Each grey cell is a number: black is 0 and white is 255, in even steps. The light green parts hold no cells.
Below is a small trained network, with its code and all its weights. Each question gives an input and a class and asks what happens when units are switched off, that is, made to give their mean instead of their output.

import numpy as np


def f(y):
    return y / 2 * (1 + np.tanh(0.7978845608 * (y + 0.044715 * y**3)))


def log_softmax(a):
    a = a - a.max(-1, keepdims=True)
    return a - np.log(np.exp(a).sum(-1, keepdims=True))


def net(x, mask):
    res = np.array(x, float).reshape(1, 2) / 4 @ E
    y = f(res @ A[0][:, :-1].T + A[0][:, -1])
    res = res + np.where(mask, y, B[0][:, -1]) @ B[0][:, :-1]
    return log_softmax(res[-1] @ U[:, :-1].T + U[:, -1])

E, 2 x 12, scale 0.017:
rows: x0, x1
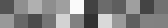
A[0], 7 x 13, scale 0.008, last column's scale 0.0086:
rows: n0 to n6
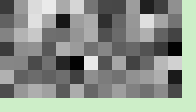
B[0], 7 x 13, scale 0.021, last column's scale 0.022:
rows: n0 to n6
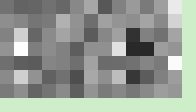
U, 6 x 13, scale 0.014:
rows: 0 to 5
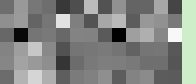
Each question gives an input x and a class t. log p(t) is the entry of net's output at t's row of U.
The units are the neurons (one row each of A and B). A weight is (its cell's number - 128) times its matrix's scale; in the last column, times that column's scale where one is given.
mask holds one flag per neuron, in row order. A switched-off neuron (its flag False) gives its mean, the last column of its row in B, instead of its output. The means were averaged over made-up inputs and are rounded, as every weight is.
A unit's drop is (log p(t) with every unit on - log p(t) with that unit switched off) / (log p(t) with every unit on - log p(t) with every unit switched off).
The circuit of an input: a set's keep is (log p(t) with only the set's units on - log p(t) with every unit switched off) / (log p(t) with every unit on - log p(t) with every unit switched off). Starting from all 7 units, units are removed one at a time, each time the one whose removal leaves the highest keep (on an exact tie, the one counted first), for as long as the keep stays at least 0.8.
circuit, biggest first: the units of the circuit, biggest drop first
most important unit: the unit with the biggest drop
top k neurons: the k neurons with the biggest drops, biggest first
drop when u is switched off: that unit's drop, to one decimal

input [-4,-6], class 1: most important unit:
n1
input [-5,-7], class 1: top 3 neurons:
n1; n0; n2
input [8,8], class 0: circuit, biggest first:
n0; n1
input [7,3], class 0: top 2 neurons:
n3; n0
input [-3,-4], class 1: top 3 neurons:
n0; n1; n2
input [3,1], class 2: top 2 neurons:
n5; n2
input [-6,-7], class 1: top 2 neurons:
n1; n0
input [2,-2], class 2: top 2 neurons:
n3; n5
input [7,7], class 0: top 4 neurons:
n0; n1; n3; n2
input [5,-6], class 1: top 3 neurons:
n1; n2; n4
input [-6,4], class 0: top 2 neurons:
n1; n5
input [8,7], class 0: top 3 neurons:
n0; n3; n1
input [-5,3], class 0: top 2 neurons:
n1; n5
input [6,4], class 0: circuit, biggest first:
n0
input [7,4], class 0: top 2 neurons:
n3; n0
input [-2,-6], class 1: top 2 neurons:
n1; n2
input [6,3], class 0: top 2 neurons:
n3; n0
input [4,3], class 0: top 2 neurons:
n1; n3
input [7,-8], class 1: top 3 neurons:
n1; n2; n4
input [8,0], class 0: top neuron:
n3
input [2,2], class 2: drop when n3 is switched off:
0.1
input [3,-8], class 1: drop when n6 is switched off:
0.0
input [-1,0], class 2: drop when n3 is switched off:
0.1
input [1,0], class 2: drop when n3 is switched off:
0.2
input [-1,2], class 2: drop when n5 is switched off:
0.3
